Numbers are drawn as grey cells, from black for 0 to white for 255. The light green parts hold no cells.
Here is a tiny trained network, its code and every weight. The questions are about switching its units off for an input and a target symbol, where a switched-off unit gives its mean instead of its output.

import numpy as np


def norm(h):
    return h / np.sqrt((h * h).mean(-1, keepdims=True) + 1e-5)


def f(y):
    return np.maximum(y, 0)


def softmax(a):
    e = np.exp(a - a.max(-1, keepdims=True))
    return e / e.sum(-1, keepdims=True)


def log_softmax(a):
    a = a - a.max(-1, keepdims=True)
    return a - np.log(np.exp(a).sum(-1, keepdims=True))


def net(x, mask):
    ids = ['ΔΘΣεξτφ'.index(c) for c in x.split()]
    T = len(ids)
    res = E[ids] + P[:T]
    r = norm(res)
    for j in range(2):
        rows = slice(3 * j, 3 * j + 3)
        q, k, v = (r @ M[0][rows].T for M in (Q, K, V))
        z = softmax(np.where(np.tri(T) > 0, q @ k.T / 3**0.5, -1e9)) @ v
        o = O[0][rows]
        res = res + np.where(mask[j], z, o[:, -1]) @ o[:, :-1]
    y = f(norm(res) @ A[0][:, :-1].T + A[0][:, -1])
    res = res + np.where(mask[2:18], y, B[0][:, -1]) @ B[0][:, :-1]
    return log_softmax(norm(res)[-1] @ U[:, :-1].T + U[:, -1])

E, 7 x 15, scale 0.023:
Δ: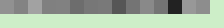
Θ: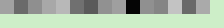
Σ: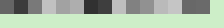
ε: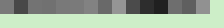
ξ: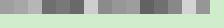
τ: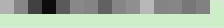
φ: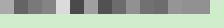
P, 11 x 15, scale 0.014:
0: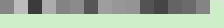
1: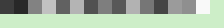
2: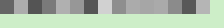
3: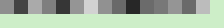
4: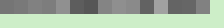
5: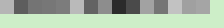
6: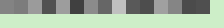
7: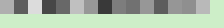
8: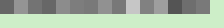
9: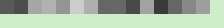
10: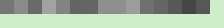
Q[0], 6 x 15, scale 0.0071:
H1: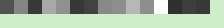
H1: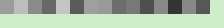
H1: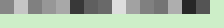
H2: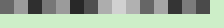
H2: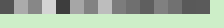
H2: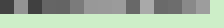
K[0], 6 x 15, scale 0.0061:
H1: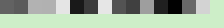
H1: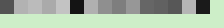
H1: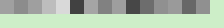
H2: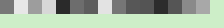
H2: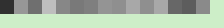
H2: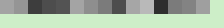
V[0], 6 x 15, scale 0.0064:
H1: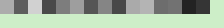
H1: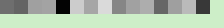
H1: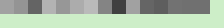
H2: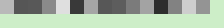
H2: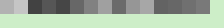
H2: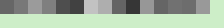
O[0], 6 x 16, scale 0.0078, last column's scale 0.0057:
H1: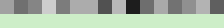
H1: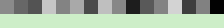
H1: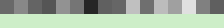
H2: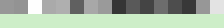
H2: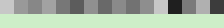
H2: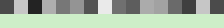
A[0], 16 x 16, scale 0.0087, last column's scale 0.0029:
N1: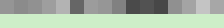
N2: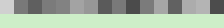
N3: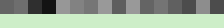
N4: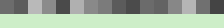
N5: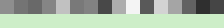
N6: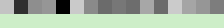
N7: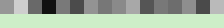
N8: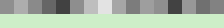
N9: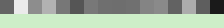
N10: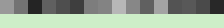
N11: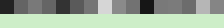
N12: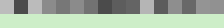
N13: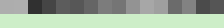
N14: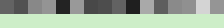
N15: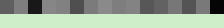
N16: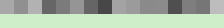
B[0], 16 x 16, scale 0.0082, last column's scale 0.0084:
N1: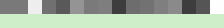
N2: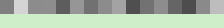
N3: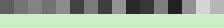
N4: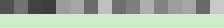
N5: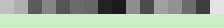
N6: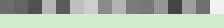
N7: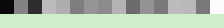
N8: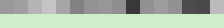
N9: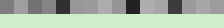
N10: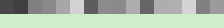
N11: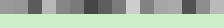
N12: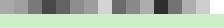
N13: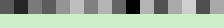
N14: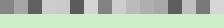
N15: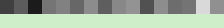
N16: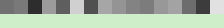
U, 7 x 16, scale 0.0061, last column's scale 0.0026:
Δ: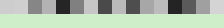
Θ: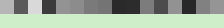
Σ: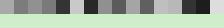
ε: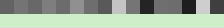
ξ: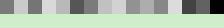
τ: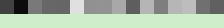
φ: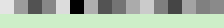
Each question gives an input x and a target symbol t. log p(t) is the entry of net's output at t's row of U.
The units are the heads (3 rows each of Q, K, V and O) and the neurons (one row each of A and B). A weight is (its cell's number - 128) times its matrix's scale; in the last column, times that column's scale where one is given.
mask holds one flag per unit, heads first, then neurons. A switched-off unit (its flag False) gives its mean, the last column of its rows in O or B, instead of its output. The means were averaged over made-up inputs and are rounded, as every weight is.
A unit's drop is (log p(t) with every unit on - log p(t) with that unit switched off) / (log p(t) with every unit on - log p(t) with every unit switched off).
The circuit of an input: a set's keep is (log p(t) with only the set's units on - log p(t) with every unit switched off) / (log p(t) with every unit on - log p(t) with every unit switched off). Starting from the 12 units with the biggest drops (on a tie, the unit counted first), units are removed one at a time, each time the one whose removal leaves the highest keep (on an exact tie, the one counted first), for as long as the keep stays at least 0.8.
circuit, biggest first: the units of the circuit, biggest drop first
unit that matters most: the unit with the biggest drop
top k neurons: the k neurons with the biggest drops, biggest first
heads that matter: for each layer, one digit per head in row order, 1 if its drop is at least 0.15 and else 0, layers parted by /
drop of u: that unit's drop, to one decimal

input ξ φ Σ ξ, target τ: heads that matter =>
01
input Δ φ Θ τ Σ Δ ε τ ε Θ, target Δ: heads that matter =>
10
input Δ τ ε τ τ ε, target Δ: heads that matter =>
01
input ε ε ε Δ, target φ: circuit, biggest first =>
N14, H1, H2, N6
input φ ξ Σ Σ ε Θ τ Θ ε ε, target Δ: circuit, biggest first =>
H1, N14
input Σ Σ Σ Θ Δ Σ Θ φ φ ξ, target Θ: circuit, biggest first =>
H2, N1
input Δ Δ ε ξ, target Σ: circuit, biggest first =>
H1, N11
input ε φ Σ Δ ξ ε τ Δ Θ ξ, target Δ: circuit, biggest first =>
H2, H1
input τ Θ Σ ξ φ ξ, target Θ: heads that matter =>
01
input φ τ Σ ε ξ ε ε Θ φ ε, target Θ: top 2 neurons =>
N1, N7
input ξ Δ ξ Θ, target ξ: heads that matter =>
11
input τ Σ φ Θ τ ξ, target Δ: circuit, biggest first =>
H2, N2
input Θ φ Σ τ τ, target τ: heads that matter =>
00
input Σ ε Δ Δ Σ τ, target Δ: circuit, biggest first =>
H2
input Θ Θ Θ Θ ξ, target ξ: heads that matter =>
00
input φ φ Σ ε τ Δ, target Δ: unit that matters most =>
H1
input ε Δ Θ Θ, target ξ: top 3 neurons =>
N14, N11, N3
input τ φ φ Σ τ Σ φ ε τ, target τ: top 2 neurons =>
N13, N7
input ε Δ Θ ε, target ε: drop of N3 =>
0.2
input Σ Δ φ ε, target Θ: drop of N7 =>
0.1
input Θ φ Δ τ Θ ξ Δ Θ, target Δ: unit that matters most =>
N14
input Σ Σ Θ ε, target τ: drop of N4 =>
0.2
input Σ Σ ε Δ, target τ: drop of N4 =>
0.1
